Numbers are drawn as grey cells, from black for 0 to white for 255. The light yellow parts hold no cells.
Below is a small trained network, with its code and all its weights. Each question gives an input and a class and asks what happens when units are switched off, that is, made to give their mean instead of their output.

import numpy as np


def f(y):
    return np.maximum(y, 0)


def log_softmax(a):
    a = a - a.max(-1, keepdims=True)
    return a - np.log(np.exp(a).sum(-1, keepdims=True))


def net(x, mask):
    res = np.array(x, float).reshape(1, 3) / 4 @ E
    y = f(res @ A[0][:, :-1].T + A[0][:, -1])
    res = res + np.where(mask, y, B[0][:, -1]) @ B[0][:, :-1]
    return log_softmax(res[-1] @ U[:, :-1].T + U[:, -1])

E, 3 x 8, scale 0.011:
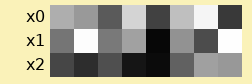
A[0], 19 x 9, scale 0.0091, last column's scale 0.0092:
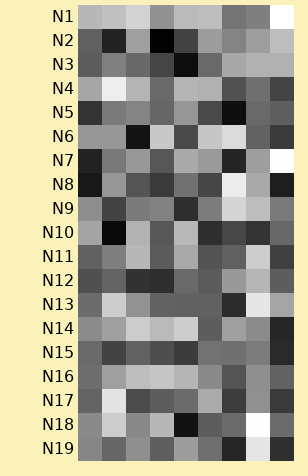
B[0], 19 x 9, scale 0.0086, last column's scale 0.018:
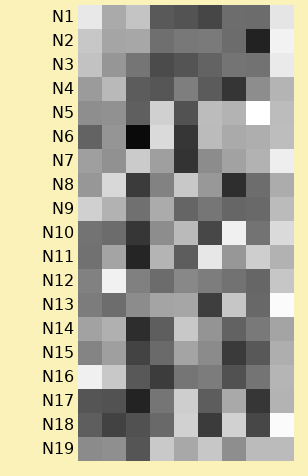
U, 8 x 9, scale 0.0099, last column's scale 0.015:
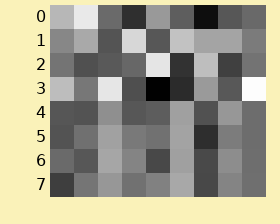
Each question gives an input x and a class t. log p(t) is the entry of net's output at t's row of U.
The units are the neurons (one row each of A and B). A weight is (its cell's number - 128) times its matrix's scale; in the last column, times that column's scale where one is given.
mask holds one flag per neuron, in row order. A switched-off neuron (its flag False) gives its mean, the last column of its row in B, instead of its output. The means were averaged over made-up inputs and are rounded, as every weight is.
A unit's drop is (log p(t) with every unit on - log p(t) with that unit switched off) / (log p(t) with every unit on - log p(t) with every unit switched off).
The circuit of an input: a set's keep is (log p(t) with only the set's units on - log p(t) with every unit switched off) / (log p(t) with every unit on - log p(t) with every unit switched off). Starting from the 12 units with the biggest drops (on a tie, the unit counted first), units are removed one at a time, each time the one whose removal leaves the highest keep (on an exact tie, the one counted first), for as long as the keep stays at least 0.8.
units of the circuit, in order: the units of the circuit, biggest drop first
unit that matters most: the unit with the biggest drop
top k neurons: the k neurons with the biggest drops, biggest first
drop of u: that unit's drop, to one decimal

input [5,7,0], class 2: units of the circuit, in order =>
(N18)
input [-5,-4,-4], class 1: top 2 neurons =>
(N18, N5)
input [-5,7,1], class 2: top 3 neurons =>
(N18, N13, N17)
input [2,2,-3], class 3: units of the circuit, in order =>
(N8, N1)
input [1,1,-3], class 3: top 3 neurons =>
(N8, N15, N12)
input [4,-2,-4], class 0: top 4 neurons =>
(N7, N5, N1, N13)
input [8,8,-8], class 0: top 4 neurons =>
(N1, N4, N16, N10)
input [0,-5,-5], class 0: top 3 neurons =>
(N18, N13, N1)
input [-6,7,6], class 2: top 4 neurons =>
(N18, N13, N17, N1)
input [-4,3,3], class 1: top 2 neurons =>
(N1, N19)
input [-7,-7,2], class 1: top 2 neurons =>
(N5, N18)
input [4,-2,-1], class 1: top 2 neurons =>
(N6, N2)
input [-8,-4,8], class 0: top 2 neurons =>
(N2, N12)
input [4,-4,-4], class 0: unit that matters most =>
N18
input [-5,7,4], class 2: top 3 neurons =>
(N18, N13, N17)
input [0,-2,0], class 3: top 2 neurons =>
(N18, N17)
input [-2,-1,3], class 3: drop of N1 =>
-0.1
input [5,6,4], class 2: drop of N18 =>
1.1
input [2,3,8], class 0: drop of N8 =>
0.0
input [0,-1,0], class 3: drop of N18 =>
0.2
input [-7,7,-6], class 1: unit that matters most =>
N11
